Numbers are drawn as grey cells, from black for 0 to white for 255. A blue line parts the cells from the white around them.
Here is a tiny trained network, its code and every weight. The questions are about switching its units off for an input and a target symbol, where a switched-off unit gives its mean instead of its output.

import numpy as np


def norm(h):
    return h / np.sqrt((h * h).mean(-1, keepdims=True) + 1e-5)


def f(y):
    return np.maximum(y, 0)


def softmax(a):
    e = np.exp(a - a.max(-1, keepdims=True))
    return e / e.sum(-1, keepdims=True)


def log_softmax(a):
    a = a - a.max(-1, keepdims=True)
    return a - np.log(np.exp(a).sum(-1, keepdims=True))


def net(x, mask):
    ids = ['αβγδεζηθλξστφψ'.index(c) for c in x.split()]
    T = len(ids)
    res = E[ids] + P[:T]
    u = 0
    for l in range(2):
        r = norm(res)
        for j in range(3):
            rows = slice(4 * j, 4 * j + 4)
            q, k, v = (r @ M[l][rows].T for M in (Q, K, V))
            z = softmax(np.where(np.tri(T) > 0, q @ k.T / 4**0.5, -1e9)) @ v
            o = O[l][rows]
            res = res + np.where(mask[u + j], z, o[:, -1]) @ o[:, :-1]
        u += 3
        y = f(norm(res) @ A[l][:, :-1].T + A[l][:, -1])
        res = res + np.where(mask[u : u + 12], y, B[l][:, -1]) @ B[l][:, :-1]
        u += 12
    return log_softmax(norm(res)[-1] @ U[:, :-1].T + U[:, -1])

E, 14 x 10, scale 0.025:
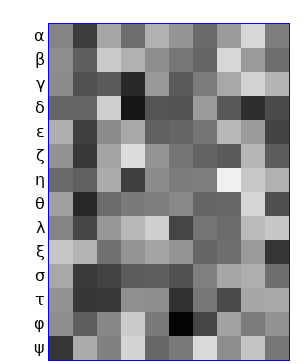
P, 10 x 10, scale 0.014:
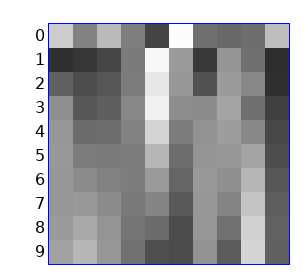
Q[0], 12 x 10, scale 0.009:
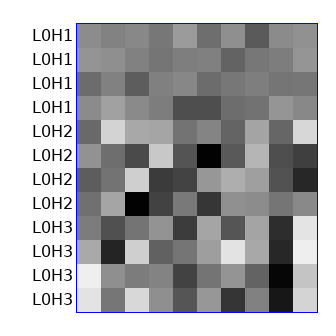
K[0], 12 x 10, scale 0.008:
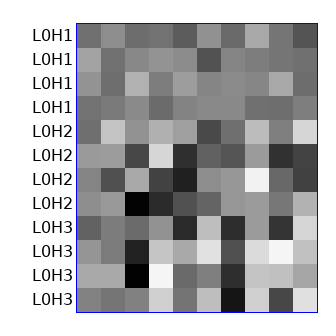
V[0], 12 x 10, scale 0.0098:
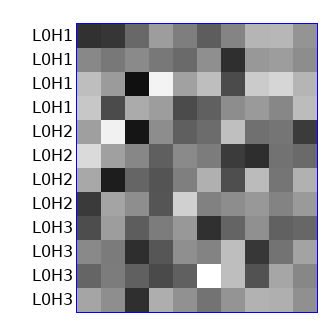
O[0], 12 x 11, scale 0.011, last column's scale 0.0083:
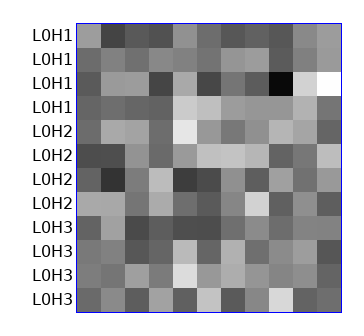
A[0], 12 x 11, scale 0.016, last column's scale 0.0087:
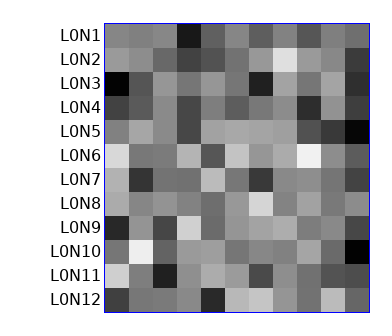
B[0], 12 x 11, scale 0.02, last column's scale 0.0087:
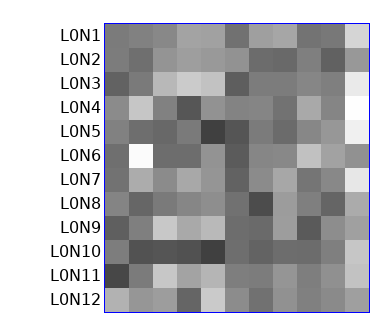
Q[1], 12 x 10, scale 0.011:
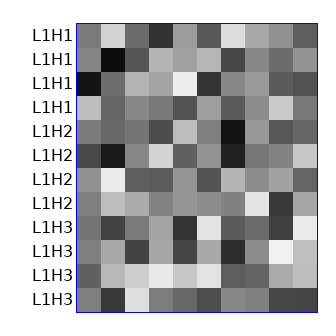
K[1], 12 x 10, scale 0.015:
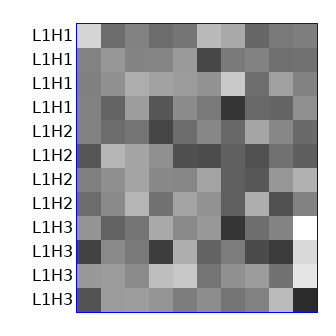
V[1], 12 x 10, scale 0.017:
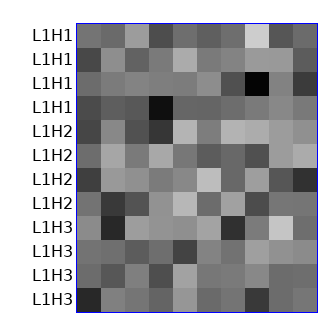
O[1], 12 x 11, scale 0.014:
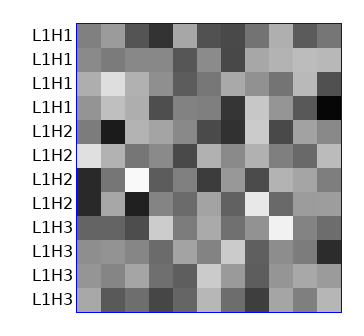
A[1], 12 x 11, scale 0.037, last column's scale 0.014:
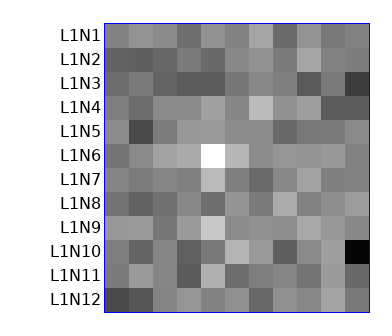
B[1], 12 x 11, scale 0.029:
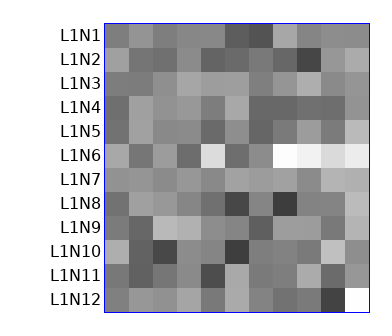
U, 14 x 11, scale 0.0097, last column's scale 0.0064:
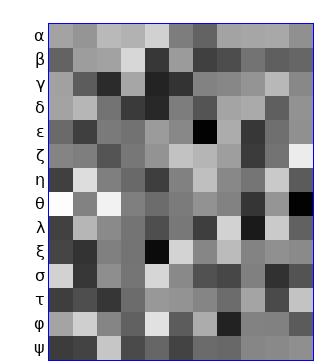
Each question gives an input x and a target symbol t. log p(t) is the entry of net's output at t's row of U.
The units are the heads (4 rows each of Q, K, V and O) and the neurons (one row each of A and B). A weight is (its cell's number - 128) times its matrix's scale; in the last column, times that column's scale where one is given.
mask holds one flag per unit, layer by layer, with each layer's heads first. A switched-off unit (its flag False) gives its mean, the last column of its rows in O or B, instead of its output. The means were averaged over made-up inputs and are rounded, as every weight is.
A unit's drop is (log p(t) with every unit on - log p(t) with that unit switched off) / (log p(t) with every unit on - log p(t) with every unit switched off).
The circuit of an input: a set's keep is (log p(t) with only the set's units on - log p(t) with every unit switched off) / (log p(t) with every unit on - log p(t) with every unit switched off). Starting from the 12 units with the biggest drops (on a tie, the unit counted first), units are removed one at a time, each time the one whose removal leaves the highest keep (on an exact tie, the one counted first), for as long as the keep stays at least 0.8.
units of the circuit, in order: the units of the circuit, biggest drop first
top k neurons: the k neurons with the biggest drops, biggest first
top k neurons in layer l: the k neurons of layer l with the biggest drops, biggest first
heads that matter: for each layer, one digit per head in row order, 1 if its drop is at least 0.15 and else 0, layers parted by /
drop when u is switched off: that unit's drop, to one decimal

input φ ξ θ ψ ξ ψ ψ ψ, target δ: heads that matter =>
110 / 100
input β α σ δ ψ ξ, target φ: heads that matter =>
011 / 011
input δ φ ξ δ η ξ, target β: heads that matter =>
111 / 000
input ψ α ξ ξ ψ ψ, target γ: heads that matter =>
111 / 001
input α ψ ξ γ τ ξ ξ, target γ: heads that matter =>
011 / 001
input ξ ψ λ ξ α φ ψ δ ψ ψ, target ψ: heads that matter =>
011 / 011
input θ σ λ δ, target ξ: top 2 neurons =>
(L1N11, L1N6)
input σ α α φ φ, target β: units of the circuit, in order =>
(L1N6)
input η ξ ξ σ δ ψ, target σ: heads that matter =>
011 / 111
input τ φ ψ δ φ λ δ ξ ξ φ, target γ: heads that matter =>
111 / 010
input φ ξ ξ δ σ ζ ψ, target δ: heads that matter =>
101 / 001
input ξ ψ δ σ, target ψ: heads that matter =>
010 / 011
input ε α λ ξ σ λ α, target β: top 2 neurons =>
(L1N6, L0N5)
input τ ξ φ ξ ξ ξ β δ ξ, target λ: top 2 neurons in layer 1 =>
(L1N6, L1N12)
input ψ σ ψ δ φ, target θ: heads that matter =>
011 / 001
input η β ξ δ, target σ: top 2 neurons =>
(L0N1, L1N6)
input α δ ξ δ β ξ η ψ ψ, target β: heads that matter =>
111 / 001
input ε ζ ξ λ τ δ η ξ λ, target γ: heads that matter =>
111 / 000
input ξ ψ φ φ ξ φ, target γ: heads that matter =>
011 / 010
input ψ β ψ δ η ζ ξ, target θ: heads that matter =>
011 / 001
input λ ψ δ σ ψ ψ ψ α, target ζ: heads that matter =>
011 / 011
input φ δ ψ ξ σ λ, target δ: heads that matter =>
101 / 000
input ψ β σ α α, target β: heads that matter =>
011 / 000
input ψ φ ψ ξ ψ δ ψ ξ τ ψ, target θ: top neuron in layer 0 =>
(L0N5)
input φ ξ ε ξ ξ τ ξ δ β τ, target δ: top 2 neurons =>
(L1N6, L1N11)
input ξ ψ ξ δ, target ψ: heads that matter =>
010 / 010
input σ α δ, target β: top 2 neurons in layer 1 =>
(L1N6, L1N8)
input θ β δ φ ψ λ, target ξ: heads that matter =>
011 / 011
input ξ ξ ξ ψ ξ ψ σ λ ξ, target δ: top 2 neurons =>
(L0N10, L1N6)
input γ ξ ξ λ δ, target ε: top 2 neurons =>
(L1N6, L1N12)
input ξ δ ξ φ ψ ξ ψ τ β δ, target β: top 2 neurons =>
(L0N1, L1N6)
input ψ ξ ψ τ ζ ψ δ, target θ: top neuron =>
(L0N1)
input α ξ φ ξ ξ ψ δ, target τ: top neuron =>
(L1N6)
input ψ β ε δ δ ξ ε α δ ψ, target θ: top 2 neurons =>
(L0N6, L1N6)
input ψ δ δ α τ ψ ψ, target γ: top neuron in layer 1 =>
(L1N12)
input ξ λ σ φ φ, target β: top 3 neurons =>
(L1N6, L0N5, L0N10)
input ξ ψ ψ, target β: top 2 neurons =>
(L0N10, L1N6)
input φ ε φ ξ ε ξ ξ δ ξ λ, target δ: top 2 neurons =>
(L1N6, L1N11)
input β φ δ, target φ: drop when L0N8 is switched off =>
0.0
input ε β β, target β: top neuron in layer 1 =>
(L1N6)
